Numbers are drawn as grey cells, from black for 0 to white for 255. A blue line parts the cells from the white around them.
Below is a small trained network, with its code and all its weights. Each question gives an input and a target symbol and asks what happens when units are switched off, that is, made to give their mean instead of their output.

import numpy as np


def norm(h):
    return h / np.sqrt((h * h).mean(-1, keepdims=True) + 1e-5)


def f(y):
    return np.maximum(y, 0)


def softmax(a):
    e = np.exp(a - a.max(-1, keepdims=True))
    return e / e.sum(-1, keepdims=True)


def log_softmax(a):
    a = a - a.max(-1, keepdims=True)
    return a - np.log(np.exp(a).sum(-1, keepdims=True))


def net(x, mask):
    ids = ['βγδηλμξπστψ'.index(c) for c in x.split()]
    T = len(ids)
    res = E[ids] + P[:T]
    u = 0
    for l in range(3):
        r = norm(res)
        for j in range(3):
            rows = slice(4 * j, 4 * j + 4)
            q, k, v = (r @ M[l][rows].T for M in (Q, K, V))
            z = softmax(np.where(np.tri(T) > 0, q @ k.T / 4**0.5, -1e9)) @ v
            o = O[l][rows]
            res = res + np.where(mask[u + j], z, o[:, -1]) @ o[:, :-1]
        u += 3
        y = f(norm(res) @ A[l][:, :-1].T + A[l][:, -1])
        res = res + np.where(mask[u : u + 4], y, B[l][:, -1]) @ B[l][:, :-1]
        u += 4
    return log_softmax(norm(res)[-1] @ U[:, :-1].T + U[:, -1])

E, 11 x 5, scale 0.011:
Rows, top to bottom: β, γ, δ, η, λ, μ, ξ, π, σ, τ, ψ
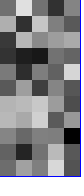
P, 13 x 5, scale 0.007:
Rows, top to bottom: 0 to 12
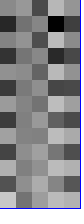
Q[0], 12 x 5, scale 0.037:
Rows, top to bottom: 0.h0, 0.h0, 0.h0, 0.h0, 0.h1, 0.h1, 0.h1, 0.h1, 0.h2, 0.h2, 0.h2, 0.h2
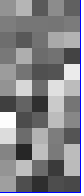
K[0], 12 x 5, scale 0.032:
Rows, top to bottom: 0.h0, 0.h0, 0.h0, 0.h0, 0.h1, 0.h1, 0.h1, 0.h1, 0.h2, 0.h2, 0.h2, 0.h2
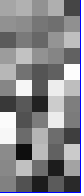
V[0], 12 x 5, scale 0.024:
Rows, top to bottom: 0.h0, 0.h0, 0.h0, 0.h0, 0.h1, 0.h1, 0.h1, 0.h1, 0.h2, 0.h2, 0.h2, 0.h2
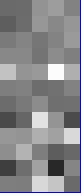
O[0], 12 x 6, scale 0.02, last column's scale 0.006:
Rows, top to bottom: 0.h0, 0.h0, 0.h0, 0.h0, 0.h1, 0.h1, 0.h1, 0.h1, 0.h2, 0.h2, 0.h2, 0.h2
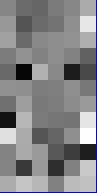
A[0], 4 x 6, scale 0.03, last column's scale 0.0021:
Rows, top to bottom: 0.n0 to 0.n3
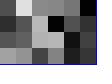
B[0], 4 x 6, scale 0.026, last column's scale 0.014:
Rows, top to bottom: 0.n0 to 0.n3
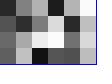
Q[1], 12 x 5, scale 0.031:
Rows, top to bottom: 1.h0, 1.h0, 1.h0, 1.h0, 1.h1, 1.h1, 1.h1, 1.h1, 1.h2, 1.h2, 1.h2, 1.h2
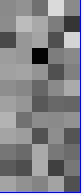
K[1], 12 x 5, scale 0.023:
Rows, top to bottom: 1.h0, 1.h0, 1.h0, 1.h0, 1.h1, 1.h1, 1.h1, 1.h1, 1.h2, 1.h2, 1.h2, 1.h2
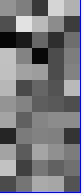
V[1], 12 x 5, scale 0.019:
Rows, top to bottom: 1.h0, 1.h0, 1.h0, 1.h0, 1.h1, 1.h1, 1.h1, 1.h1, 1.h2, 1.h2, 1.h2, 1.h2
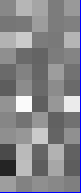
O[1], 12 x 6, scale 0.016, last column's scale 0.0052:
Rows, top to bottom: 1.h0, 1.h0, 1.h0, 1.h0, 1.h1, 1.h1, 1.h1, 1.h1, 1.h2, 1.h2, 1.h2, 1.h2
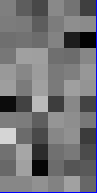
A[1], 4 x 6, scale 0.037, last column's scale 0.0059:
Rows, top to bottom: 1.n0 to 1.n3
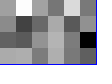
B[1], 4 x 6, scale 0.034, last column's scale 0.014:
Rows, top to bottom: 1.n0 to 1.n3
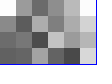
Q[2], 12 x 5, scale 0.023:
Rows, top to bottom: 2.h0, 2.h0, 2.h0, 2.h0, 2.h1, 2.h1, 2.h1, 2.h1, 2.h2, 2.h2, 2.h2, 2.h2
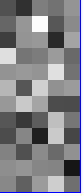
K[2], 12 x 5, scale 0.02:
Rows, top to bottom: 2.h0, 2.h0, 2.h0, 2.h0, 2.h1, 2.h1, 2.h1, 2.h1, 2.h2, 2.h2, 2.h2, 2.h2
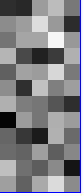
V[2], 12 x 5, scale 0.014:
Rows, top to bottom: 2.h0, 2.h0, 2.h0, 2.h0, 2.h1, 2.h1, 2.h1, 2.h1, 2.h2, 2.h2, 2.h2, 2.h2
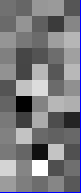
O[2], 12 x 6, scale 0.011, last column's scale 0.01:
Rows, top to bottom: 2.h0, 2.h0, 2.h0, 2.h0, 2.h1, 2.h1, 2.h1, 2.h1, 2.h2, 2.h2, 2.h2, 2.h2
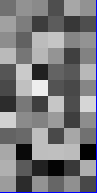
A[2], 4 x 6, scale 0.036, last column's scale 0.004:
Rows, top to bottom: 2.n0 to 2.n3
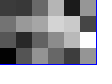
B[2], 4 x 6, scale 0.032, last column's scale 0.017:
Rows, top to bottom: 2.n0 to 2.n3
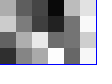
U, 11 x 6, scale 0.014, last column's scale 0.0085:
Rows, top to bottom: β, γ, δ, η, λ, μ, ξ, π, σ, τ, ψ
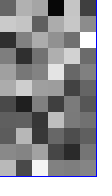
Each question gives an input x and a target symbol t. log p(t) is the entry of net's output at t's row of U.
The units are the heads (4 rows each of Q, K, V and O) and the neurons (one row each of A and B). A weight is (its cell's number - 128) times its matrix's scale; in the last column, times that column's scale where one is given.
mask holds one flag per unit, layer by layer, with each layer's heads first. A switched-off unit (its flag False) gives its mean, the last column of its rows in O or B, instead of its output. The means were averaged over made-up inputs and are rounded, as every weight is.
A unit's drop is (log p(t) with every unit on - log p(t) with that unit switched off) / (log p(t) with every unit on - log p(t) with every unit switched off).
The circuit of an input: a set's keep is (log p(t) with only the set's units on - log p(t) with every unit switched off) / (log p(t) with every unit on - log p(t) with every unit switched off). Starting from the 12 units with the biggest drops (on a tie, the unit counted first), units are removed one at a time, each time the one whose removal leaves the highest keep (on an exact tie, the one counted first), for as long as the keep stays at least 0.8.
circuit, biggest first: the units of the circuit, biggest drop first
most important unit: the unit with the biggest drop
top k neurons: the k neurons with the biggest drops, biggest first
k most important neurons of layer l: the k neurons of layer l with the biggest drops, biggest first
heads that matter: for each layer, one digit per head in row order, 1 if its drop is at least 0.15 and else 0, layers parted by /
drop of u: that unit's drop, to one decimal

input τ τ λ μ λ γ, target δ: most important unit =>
0.h1
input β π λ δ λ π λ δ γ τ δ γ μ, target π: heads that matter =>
011 / 000 / 000
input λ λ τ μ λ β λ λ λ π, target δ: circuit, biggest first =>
(0.h1; 0.n1)
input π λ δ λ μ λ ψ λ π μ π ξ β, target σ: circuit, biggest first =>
(0.h2; 0.n3)
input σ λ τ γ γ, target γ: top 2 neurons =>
(2.n1; 1.n2)
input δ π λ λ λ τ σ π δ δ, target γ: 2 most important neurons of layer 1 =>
(1.n0; 1.n3)
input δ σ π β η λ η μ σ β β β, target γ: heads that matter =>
010 / 000 / 000
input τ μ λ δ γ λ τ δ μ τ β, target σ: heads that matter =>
000 / 001 / 000
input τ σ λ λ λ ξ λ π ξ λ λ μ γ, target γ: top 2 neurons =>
(0.n1; 1.n2)
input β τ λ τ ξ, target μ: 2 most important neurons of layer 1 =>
(1.n3; 1.n1)
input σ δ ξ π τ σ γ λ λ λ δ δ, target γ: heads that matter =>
001 / 000 / 000
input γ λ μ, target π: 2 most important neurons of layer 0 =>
(0.n2; 0.n3)
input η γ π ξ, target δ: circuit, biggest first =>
(0.n1; 0.h2)
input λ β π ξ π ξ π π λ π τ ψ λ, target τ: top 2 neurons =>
(0.n0; 1.n0)
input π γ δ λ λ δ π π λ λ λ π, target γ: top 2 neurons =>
(1.n0; 0.n1)
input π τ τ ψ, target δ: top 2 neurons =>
(0.n1; 2.n3)
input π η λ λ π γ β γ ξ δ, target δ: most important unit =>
0.h1
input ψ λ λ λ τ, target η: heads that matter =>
010 / 000 / 000
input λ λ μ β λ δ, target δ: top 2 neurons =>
(0.n1; 2.n3)
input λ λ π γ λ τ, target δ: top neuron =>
(2.n3)
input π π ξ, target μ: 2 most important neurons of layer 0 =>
(0.n2; 0.n1)
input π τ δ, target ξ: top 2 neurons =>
(2.n0; 1.n0)
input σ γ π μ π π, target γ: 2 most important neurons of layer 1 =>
(1.n0; 1.n3)
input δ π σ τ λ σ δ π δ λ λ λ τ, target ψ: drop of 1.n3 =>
0.2
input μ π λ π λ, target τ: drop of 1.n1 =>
0.3
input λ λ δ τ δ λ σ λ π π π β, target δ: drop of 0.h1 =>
0.2
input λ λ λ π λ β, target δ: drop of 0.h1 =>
0.4
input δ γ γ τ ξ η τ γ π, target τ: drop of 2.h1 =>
0.1
